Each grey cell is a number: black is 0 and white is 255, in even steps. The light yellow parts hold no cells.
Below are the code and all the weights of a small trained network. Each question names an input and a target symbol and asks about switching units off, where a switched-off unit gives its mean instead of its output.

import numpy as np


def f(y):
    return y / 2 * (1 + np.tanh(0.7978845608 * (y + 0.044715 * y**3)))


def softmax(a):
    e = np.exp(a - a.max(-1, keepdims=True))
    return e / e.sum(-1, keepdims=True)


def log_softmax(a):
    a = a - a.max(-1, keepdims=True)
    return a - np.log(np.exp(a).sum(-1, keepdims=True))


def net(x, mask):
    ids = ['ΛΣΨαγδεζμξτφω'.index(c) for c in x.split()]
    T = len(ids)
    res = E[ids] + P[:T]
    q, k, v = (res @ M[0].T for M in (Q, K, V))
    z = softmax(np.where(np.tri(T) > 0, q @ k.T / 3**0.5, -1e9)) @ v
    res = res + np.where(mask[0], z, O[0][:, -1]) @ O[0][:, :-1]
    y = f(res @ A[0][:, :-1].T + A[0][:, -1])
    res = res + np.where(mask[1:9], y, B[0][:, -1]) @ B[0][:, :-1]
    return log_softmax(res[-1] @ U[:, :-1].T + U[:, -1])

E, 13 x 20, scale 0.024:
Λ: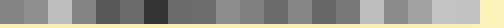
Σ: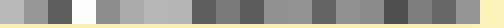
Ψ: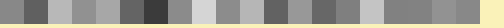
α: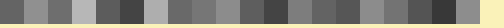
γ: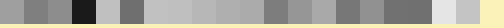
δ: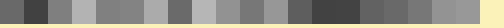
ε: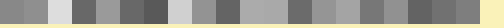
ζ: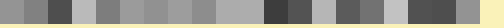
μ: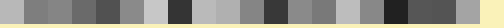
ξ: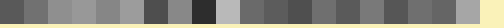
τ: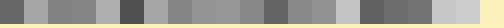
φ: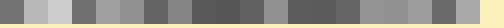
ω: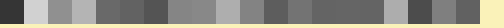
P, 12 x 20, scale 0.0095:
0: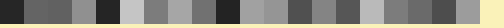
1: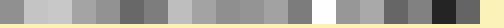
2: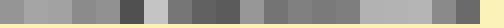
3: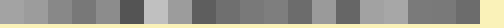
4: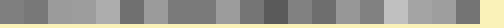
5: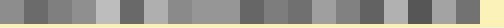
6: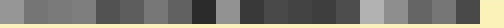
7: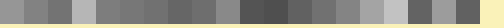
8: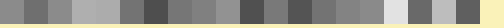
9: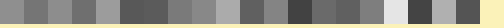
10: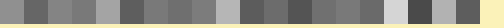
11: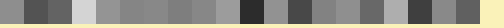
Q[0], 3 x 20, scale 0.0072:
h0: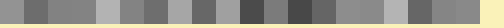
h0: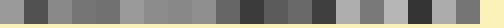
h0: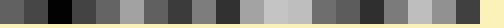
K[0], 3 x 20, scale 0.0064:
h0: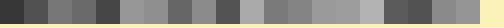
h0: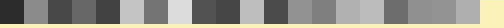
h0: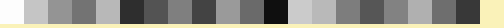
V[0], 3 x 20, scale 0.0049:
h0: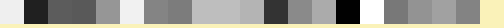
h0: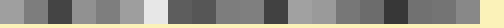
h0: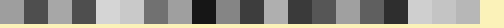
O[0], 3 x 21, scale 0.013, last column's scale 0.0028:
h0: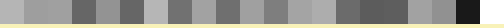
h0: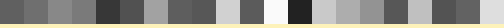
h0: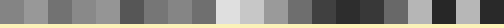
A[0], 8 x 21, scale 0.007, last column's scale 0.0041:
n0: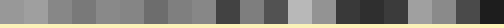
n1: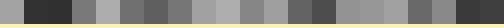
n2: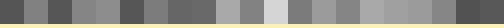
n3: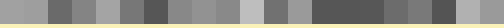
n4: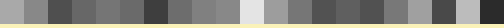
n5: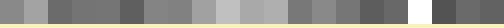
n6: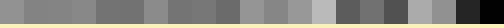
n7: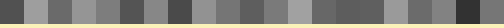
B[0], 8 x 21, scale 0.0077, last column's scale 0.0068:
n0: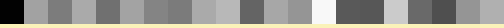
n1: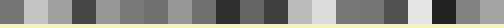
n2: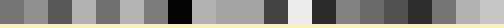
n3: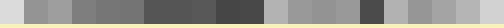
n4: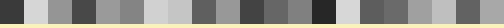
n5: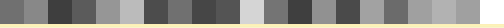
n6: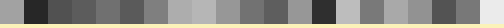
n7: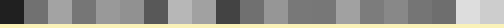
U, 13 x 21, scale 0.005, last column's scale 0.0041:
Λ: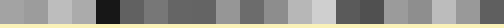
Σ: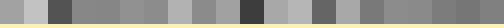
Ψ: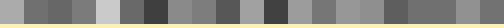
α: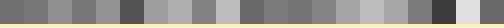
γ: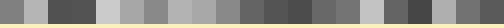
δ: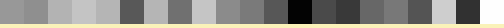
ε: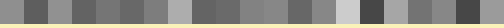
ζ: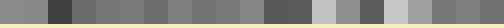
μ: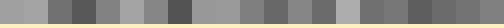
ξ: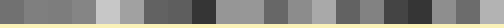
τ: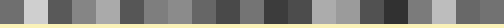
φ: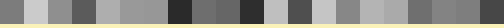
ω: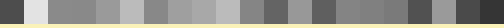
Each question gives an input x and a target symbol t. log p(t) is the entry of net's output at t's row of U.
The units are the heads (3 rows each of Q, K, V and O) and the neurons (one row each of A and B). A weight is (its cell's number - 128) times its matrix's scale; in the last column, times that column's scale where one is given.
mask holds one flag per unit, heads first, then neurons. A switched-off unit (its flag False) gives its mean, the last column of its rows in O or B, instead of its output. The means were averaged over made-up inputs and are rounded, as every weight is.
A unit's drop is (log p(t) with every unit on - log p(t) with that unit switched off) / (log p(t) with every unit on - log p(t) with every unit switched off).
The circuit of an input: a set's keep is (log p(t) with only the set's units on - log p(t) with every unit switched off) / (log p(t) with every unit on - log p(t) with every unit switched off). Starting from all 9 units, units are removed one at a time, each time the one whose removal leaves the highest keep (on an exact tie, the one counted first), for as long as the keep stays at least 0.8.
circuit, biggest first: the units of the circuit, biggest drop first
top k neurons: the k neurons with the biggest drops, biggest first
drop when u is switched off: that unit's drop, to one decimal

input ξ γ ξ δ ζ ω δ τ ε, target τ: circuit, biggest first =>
[h0 n4 n5 n6]
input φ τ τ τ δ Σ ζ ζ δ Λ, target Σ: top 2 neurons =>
[n4 n3]
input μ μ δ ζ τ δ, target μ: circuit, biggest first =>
[h0 n2 n6]
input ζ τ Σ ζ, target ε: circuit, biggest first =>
[h0 n6]
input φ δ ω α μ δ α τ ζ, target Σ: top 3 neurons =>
[n4 n3 n5]
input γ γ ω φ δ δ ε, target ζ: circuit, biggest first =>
[h0 n0 n5 n6]
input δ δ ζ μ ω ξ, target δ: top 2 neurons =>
[n1 n5]
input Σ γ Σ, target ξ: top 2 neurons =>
[n5 n2]
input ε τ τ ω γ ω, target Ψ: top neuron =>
[n3]
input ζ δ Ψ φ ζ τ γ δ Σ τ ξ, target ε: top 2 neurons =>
[n6 n5]
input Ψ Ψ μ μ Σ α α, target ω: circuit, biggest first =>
[h0 n0]
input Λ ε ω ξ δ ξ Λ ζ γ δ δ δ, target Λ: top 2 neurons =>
[n3 n0]
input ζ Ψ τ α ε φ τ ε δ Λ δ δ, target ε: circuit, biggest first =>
[h0 n6 n7]
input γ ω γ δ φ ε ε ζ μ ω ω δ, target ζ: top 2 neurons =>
[n0 n5]
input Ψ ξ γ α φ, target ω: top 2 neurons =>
[n0 n3]
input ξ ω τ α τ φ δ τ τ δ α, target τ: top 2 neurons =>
[n4 n5]
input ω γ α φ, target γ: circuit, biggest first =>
[h0]
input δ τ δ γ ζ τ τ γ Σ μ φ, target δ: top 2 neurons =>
[n3 n1]
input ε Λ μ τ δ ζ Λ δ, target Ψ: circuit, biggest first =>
[h0 n1]
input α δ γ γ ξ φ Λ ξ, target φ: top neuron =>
[n6]
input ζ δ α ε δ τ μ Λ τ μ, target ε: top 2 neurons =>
[n6 n2]
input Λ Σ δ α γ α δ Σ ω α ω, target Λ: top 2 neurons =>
[n3 n0]
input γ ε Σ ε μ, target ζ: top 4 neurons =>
[n0 n5 n6 n2]
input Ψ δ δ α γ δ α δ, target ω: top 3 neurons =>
[n0 n7 n3]
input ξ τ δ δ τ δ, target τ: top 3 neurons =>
[n4 n5 n1]
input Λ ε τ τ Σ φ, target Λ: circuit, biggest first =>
[h0 n3 n0]
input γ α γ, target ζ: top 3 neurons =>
[n0 n5 n6]
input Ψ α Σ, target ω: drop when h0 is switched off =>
1.0
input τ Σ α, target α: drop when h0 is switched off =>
0.6
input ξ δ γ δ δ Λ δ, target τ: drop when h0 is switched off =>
0.8
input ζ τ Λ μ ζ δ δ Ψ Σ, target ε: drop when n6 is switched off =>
0.5
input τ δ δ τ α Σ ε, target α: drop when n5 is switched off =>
0.2
